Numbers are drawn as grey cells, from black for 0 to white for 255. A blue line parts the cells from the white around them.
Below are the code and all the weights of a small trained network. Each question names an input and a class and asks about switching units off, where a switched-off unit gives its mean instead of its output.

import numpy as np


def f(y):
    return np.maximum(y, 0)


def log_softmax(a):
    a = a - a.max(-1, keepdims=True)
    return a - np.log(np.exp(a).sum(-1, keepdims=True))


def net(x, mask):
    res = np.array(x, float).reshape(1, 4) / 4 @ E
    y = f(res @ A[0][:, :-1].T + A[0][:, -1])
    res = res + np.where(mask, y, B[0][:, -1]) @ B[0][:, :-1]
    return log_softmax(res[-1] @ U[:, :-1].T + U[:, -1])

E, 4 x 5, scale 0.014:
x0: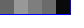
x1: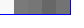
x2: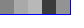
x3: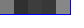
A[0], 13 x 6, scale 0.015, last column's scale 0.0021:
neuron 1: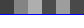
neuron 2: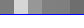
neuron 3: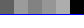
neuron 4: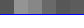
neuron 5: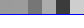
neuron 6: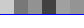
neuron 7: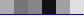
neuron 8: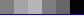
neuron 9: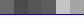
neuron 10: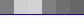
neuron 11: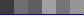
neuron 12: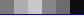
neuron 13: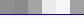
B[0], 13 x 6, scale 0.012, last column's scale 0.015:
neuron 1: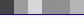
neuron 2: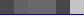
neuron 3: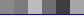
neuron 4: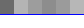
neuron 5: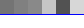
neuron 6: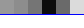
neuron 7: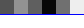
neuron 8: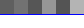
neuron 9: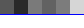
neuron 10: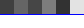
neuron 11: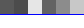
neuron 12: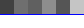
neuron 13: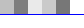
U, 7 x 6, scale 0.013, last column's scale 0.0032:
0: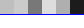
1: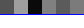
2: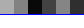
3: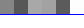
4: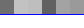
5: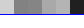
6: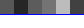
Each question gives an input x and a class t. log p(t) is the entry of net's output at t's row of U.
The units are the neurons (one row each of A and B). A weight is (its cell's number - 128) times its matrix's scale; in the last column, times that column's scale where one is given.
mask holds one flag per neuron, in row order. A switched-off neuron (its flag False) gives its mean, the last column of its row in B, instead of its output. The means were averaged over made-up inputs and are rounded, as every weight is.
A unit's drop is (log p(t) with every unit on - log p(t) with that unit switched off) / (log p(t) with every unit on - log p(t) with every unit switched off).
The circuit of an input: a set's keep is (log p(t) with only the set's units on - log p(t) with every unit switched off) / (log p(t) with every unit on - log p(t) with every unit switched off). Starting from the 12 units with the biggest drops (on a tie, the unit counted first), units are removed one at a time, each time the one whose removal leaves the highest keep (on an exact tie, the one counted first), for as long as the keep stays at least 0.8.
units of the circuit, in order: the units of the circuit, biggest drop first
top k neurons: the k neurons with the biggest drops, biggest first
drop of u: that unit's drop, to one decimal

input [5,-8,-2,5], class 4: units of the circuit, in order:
neuron 4; neuron 10
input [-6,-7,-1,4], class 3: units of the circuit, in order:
neuron 13
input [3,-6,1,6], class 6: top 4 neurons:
neuron 13; neuron 9; neuron 6; neuron 3
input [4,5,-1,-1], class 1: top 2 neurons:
neuron 13; neuron 11
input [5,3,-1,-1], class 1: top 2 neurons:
neuron 13; neuron 11
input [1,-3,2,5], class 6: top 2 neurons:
neuron 13; neuron 9
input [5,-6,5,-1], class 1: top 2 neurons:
neuron 13; neuron 10
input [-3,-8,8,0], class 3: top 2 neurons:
neuron 10; neuron 6
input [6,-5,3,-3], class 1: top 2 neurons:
neuron 13; neuron 10
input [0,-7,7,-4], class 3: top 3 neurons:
neuron 1; neuron 7; neuron 3
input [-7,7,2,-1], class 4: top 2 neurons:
neuron 13; neuron 10
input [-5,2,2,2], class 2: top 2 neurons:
neuron 6; neuron 11
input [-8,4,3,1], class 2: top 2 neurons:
neuron 6; neuron 7
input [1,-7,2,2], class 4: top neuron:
neuron 1
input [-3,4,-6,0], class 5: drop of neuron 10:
0.2
